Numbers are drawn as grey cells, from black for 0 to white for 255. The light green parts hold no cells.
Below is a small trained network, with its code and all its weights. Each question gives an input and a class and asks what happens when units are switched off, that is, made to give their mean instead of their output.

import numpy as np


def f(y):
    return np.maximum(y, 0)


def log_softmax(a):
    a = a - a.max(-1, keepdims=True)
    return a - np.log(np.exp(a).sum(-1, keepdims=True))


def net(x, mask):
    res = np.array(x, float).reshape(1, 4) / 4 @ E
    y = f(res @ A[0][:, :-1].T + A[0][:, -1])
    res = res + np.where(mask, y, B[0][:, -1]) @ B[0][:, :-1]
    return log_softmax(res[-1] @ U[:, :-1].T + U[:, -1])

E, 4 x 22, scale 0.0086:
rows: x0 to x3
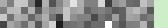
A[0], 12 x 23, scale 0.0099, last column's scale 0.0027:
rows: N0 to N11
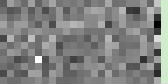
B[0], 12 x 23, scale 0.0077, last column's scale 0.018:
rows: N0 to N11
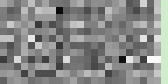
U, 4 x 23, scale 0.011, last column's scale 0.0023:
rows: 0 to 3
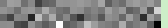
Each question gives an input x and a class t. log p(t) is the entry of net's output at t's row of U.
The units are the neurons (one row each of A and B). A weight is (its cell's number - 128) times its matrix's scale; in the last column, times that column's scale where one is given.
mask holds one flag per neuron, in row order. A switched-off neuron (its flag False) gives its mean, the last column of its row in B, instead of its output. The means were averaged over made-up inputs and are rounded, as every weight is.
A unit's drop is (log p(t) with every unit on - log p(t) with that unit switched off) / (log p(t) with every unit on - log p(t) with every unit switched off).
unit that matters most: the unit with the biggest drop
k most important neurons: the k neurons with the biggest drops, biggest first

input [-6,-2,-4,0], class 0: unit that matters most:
N10
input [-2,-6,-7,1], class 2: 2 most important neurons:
N1, N8
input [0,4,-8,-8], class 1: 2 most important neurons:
N8, N1
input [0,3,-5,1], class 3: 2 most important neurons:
N8, N1
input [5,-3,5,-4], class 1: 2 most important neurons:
N8, N10
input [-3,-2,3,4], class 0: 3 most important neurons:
N1, N5, N9
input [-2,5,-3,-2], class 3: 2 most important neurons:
N8, N3
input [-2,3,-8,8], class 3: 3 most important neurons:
N10, N1, N8
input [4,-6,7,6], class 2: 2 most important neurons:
N5, N6
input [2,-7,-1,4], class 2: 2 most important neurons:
N3, N5
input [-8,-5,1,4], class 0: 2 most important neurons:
N10, N5
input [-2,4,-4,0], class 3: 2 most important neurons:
N8, N3
